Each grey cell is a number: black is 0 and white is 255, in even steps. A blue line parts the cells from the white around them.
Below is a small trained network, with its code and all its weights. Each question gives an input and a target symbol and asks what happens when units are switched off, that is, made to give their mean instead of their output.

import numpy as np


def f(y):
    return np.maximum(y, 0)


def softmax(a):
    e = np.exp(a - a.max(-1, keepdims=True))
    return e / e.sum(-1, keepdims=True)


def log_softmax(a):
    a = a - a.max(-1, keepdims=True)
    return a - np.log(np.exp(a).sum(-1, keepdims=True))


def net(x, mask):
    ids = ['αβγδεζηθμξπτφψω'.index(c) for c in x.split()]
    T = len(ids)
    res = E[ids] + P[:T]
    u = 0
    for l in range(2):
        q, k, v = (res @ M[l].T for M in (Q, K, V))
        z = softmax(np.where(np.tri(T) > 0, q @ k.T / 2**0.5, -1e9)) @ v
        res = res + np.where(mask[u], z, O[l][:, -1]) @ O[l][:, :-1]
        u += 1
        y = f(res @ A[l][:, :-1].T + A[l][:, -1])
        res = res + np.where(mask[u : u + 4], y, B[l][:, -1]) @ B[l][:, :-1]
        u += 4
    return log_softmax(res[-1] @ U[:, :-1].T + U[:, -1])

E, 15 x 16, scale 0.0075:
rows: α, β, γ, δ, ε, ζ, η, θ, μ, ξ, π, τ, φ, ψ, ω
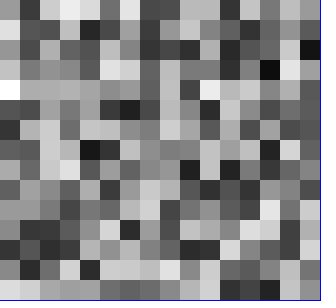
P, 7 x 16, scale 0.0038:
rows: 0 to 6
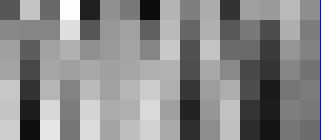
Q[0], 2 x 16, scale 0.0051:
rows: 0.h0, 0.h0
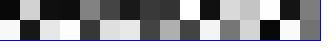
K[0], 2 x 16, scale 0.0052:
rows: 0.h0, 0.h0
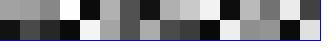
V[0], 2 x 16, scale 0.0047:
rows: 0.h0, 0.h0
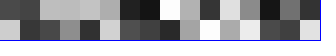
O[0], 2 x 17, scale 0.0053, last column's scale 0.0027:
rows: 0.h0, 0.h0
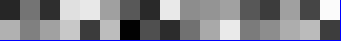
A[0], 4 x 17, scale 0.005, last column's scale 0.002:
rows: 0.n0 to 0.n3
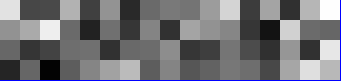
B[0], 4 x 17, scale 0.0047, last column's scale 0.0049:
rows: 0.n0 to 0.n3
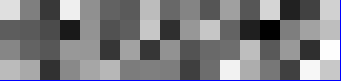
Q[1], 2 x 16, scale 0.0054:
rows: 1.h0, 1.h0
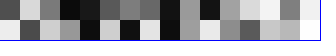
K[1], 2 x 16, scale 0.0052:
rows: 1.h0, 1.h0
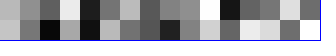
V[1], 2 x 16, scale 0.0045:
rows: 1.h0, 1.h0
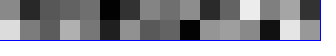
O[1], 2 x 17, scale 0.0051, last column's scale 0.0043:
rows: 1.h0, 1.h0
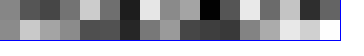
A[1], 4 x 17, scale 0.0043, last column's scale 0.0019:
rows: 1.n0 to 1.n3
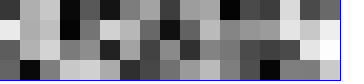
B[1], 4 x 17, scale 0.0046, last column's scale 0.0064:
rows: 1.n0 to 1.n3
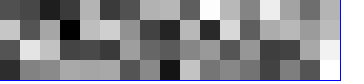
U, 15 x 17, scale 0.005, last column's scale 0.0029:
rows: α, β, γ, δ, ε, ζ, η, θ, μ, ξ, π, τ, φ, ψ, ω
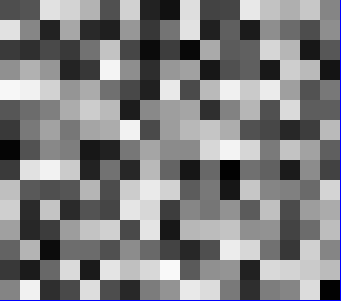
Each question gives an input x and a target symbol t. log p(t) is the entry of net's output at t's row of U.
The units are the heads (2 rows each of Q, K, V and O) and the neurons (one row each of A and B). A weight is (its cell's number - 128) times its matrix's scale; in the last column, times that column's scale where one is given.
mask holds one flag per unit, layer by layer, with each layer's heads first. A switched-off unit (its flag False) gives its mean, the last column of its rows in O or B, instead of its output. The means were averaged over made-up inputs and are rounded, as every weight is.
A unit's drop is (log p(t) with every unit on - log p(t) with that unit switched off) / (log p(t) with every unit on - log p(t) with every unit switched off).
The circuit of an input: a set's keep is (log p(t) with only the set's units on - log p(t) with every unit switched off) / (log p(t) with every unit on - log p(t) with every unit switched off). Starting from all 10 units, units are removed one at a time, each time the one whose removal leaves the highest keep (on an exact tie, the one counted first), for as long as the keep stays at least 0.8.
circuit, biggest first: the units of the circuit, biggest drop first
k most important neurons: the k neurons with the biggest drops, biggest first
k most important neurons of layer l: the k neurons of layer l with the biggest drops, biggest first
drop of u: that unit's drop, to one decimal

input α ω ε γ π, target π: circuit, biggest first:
[0.h0; 1.n1]
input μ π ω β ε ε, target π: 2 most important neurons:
[1.n1; 0.n2]
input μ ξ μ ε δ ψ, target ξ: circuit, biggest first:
[0.h0; 1.h0]
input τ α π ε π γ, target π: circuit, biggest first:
[0.h0]
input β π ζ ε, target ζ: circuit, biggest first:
[1.h0; 0.h0; 0.n2]
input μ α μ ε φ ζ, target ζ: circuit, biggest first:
[1.h0; 0.n2; 0.h0]
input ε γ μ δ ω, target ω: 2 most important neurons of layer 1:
[1.n0; 1.n2]
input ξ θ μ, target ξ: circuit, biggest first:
[0.h0; 1.h0]
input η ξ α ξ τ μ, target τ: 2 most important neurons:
[0.n0; 1.n3]
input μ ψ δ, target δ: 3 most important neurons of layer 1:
[1.n1; 1.n0; 1.n2]
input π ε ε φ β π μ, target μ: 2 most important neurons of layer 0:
[0.n3; 0.n0]
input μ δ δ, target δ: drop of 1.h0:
0.3
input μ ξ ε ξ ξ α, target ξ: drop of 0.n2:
0.1
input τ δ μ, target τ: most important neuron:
[0.n0]
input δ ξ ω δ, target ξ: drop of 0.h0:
1.1
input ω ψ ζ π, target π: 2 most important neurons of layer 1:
[1.n1; 1.n3]
